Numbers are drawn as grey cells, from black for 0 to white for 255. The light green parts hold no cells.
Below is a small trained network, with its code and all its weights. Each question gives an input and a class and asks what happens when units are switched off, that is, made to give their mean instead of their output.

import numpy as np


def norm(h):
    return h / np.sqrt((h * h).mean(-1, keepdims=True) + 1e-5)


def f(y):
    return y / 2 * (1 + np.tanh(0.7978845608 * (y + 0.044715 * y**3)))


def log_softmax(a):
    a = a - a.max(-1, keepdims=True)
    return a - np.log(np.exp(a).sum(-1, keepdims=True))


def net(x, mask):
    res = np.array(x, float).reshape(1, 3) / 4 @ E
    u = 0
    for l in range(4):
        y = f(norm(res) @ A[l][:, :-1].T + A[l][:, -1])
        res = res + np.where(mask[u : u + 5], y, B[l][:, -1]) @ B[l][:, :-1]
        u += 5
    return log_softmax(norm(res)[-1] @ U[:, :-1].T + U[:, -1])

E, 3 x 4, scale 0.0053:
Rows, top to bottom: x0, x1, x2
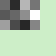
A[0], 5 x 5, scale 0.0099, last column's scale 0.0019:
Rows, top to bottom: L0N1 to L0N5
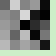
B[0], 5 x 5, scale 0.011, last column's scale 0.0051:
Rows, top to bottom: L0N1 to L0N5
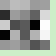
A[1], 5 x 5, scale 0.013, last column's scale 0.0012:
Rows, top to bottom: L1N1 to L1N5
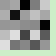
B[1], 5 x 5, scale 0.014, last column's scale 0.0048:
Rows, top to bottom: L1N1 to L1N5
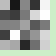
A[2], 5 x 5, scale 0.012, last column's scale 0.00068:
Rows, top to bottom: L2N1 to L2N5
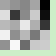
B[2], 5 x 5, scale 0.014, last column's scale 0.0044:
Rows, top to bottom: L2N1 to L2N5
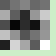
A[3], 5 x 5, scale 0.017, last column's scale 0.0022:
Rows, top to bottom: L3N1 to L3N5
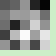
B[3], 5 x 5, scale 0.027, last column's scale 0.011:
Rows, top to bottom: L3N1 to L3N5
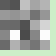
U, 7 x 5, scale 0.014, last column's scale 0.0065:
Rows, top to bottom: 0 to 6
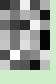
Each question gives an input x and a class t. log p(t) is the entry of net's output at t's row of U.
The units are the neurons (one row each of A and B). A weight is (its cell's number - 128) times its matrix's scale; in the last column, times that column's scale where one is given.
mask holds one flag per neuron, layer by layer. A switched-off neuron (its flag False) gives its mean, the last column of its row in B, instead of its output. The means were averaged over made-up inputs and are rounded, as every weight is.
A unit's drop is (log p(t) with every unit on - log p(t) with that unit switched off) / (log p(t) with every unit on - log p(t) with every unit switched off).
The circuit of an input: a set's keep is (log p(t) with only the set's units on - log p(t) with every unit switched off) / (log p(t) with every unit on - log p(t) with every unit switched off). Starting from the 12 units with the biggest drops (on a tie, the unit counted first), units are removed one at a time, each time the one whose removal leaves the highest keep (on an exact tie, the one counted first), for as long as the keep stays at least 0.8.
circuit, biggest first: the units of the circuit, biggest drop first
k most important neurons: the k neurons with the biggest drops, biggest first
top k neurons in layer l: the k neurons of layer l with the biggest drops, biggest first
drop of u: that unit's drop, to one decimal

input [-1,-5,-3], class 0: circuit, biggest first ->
(L3N4)
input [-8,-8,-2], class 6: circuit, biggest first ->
(L0N3 L3N4)
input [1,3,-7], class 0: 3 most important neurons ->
(L2N3 L0N3 L0N4)
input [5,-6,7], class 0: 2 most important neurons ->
(L0N4 L3N1)
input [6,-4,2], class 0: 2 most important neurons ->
(L1N4 L2N5)
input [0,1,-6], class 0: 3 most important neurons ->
(L2N3 L0N4 L1N4)
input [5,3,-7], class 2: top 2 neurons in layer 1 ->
(L1N4 L1N5)
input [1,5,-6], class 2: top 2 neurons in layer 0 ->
(L0N4 L0N2)
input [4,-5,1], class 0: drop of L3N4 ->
0.2
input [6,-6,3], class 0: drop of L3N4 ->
0.1
